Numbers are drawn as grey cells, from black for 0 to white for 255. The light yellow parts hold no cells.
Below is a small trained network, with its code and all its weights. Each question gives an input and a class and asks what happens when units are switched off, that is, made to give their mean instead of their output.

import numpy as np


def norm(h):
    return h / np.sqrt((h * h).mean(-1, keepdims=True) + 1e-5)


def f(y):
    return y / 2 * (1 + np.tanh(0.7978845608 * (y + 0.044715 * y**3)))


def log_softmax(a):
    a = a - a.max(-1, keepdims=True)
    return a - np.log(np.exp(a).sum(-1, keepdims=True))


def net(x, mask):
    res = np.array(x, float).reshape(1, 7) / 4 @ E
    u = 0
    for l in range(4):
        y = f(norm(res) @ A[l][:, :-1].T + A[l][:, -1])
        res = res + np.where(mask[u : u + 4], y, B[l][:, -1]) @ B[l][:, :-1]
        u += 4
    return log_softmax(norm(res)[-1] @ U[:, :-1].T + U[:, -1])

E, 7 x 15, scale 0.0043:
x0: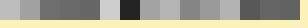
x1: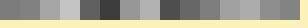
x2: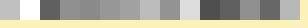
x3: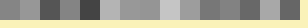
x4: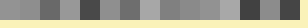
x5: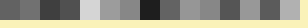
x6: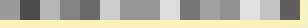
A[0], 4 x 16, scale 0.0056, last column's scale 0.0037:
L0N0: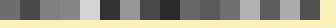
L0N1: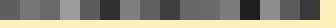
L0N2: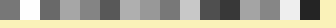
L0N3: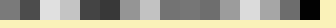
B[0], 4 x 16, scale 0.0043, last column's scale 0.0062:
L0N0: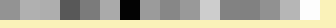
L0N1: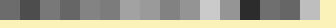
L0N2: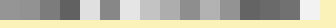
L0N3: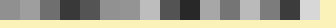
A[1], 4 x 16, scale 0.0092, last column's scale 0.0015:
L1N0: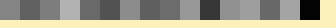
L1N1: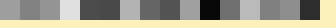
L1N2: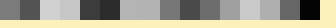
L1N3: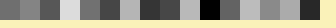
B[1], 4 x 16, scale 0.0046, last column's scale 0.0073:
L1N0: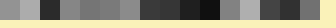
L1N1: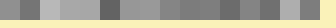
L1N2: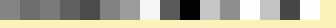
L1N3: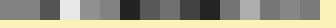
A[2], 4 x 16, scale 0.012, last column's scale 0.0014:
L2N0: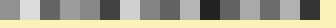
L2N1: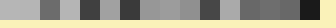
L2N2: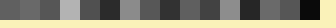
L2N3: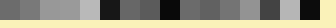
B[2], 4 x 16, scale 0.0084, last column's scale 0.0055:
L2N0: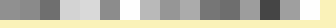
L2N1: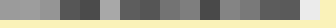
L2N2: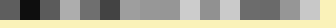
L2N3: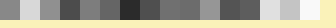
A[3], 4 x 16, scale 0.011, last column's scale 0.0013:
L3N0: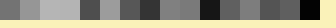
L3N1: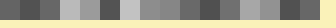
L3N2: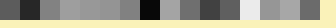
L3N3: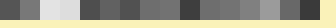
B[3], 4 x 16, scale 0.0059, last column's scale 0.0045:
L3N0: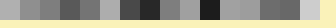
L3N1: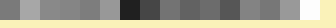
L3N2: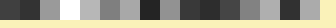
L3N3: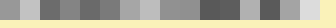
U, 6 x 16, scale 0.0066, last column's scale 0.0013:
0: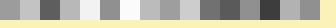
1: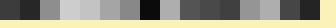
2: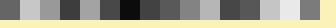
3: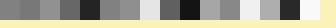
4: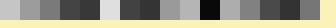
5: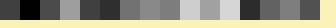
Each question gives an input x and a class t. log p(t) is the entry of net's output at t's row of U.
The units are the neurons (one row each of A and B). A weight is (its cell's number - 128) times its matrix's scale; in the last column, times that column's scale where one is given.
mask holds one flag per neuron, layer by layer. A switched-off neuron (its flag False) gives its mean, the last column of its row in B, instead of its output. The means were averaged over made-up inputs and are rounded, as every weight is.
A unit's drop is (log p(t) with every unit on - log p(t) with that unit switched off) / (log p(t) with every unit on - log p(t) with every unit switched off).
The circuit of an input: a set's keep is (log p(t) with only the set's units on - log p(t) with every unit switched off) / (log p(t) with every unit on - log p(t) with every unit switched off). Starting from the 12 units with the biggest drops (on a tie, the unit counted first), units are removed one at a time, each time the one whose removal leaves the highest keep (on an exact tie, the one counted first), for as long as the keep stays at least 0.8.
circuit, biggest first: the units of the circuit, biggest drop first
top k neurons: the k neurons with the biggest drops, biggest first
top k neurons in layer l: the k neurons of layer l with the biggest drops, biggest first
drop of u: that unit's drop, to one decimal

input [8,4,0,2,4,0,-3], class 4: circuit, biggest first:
L2N1
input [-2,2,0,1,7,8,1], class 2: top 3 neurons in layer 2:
L2N0, L2N2, L2N1
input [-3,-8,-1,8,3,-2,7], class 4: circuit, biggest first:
L1N2, L0N2
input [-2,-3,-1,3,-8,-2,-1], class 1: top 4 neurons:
L2N3, L0N3, L0N1, L1N2
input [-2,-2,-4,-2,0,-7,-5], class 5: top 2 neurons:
L0N1, L2N2
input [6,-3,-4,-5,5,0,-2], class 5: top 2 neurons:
L0N0, L2N2
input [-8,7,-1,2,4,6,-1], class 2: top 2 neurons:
L0N0, L1N2
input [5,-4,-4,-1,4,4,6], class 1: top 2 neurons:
L0N0, L3N2
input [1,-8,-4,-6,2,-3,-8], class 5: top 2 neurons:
L2N2, L0N1
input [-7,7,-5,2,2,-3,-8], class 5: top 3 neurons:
L0N1, L2N2, L2N1
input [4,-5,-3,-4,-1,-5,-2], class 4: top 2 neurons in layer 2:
L2N1, L2N0
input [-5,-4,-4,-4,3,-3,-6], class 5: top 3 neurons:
L0N1, L2N2, L3N1
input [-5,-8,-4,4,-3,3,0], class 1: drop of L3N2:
0.3
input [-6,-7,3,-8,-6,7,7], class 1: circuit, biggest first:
L3N2
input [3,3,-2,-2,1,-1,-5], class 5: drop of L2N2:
0.7
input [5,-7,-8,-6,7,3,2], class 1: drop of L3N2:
0.2
